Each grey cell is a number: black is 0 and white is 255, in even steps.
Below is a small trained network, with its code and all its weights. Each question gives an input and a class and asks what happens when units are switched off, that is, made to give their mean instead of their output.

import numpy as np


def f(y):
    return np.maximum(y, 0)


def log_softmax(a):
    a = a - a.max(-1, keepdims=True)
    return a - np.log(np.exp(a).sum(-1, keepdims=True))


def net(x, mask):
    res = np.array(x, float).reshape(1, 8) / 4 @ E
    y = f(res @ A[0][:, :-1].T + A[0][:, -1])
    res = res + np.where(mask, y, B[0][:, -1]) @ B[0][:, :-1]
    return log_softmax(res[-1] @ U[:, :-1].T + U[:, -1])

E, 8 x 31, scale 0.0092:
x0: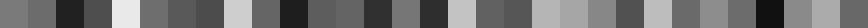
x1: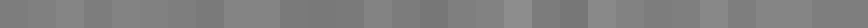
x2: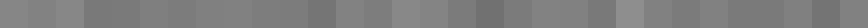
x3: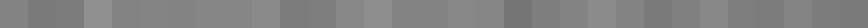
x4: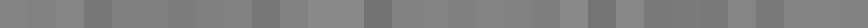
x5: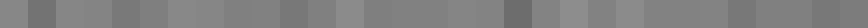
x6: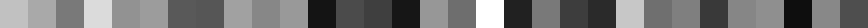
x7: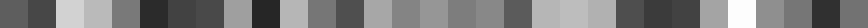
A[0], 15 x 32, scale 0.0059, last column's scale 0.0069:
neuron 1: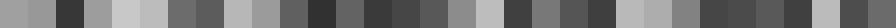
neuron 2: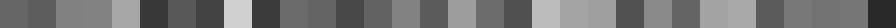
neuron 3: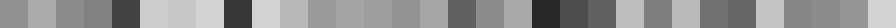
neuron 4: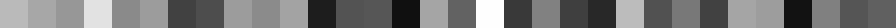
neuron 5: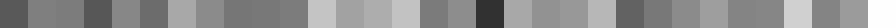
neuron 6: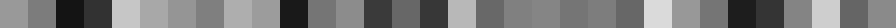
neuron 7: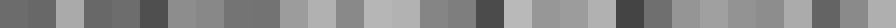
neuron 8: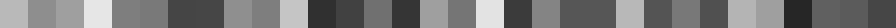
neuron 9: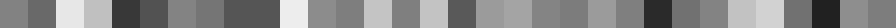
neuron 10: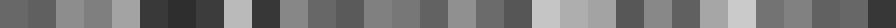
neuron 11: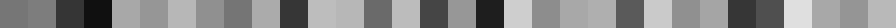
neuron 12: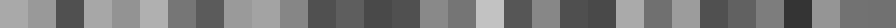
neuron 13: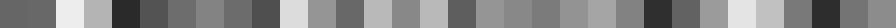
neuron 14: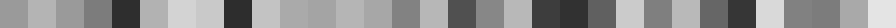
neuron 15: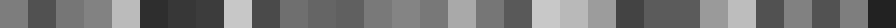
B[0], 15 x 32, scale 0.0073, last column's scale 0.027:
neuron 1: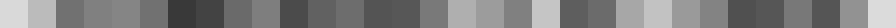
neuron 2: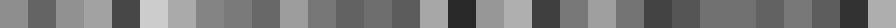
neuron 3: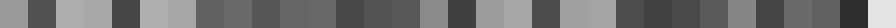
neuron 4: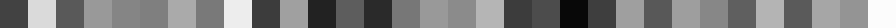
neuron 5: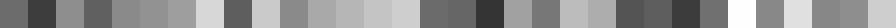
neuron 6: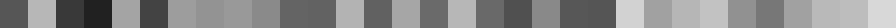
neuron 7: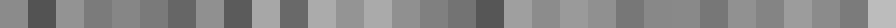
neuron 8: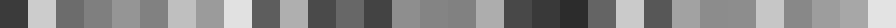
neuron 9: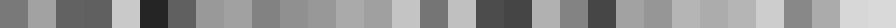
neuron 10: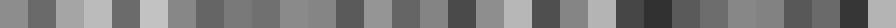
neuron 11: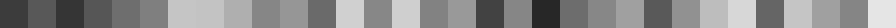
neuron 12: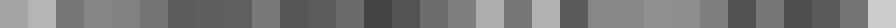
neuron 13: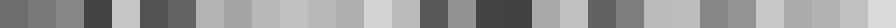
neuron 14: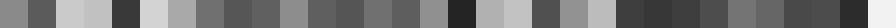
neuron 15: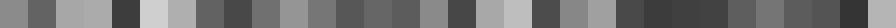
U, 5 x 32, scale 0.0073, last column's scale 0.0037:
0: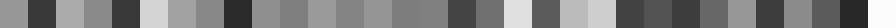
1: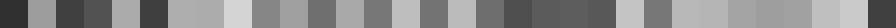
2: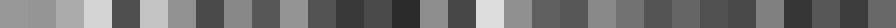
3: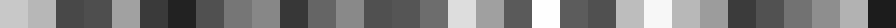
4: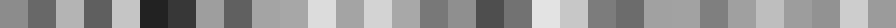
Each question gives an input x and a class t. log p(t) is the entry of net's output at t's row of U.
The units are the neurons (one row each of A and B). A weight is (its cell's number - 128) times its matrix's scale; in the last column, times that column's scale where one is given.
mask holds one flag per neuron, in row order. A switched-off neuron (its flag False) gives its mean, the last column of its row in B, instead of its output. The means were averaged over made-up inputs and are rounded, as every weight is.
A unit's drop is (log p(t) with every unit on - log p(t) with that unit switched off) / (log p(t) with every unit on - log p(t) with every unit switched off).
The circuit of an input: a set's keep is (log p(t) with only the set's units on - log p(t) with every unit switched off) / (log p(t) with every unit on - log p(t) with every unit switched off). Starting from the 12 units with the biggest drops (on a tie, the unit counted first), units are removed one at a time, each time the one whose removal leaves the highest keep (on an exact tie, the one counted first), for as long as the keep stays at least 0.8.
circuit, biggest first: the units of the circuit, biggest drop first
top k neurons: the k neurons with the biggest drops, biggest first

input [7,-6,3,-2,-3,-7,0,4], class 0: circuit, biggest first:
[neuron 4]
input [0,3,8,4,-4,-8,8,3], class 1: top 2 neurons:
[neuron 14; neuron 8]
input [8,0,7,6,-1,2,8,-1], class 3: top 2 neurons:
[neuron 1; neuron 6]
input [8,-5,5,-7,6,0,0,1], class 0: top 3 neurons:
[neuron 4; neuron 15; neuron 2]
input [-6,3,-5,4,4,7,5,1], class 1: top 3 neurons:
[neuron 9; neuron 13; neuron 8]
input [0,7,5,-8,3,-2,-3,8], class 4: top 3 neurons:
[neuron 13; neuron 9; neuron 14]
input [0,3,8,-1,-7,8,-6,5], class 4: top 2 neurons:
[neuron 14; neuron 3]
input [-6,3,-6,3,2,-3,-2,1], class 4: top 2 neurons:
[neuron 9; neuron 13]
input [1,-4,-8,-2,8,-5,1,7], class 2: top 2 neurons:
[neuron 15; neuron 10]
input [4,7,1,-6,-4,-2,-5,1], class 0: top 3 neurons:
[neuron 4; neuron 9; neuron 8]
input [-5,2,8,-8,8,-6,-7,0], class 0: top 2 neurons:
[neuron 14; neuron 3]
